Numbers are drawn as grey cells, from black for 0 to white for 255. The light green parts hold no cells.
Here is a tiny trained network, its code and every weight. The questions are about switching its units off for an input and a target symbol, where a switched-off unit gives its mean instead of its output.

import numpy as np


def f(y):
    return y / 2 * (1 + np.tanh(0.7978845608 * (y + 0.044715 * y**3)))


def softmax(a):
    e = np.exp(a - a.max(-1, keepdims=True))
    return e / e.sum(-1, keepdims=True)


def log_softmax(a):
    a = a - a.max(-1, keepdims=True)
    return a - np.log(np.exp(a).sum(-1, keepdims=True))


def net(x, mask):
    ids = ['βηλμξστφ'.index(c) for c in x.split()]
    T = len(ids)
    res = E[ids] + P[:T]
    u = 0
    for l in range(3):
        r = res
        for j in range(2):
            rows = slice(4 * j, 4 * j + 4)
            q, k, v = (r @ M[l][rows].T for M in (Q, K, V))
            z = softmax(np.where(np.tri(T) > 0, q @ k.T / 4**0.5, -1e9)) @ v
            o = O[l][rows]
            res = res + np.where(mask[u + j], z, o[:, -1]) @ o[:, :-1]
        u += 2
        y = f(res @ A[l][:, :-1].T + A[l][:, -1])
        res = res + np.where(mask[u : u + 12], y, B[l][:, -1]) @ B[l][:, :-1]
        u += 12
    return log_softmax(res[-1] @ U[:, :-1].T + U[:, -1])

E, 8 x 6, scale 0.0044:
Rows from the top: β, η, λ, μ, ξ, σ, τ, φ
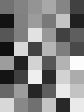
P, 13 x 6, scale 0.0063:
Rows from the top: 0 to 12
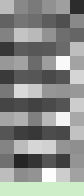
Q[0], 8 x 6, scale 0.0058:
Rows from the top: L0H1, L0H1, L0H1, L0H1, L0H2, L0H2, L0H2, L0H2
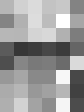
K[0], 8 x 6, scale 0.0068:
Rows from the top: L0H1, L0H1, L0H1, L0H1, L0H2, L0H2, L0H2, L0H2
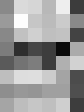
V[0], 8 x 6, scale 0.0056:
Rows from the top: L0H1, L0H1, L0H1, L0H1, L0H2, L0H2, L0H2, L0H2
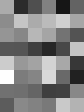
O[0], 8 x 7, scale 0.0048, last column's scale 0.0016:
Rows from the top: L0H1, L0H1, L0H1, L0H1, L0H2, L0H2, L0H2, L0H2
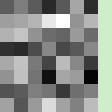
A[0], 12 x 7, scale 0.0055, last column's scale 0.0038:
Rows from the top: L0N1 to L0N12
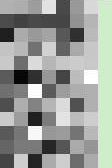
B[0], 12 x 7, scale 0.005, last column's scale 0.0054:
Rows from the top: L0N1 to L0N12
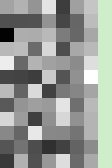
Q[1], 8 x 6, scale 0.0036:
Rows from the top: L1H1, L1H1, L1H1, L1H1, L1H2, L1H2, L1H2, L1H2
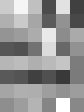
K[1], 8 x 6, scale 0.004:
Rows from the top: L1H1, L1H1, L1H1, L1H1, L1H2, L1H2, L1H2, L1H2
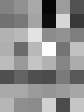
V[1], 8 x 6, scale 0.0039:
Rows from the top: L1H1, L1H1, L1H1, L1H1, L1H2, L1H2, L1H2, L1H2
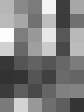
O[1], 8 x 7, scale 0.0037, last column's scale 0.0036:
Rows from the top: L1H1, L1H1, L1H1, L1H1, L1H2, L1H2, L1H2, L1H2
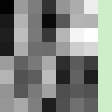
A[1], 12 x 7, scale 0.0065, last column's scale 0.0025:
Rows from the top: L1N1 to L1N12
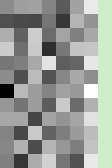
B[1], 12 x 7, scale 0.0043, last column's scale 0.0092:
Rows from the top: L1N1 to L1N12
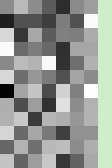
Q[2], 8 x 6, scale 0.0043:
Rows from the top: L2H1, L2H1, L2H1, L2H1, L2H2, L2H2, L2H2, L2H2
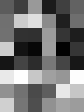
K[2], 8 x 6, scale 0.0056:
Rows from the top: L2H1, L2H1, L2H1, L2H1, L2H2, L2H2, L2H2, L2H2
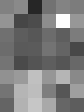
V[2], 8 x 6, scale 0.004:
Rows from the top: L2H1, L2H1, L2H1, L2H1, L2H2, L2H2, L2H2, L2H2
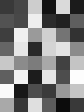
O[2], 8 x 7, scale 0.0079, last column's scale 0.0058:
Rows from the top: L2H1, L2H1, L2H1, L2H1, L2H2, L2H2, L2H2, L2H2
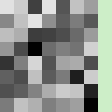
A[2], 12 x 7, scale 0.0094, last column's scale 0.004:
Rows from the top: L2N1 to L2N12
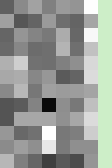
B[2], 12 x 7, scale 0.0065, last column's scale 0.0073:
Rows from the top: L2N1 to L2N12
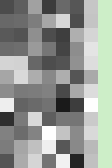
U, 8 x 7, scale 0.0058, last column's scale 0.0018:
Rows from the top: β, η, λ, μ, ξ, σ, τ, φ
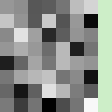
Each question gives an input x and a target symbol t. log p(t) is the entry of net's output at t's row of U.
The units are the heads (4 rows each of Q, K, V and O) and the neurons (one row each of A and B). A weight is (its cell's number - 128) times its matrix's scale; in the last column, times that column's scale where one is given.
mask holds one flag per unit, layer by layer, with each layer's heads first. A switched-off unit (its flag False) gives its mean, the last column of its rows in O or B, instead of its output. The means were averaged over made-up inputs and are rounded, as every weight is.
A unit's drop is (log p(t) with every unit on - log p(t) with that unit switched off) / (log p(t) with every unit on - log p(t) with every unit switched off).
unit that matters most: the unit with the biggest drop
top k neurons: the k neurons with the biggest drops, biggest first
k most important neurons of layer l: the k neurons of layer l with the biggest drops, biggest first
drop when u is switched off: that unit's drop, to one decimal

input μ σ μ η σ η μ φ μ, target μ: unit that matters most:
L2H2
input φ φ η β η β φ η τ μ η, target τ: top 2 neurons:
L0N9; L1N9
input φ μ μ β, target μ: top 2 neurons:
L2N12; L0N5
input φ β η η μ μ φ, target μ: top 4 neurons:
L2N12; L0N12; L0N8; L1N11
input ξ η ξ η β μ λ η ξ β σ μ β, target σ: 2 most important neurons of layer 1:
L1N7; L1N3
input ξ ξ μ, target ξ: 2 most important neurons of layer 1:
L1N7; L1N4
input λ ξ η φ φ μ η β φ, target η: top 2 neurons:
L1N7; L0N3
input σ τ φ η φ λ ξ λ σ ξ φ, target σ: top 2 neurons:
L1N8; L0N8
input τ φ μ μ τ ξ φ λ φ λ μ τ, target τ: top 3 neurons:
L0N6; L1N2; L0N2
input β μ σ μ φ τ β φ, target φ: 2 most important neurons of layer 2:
L2N8; L2N10
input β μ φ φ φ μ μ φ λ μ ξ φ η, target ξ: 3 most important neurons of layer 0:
L0N5; L0N7; L0N10
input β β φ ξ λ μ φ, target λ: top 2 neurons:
L0N6; L1N1
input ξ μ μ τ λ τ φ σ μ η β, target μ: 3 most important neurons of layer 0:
L0N12; L0N8; L0N9
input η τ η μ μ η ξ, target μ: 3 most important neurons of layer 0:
L0N12; L0N8; L0N7
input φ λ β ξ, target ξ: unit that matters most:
L0H2
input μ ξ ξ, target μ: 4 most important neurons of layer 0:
L0N12; L0N8; L0N9; L0N7
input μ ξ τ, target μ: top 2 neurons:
L2N12; L0N12
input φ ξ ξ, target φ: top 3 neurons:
L0N9; L1N9; L2N8
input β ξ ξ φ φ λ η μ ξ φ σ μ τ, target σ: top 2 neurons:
L2N11; L0N7
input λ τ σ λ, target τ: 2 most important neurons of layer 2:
L2N10; L2N5
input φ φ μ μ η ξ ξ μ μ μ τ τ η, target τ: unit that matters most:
L2H2
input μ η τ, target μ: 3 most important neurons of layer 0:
L0N12; L0N5; L0N7
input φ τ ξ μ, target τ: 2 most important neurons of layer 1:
L1N5; L1N12
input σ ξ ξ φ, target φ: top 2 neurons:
L1N2; L0N6
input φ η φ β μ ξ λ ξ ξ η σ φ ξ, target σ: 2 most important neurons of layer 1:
L1N7; L1N3
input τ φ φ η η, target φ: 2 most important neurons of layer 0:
L0N1; L0N4
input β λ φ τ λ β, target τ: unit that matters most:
L0H2
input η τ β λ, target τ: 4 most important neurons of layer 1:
L1N5; L1N12; L1N4; L1N1
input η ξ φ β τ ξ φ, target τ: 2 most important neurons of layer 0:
L0N9; L0N12
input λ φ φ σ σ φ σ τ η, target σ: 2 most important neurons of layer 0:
L0N7; L0N10
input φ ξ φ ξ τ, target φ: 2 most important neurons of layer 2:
L2N8; L2N3
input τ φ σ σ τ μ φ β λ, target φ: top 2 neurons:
L0N1; L0N4
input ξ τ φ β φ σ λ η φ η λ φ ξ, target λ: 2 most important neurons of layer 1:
L1N7; L1N5
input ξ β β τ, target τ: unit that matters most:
L0H2
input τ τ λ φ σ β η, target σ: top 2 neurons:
L2N11; L0N10
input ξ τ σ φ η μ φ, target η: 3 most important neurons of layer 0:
L0N8; L0N12; L0N6
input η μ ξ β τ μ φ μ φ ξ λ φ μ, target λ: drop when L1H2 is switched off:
0.2
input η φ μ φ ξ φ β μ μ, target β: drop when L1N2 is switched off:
-0.1
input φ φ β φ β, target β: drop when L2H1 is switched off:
0.2
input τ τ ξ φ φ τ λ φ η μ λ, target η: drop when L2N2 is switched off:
0.0
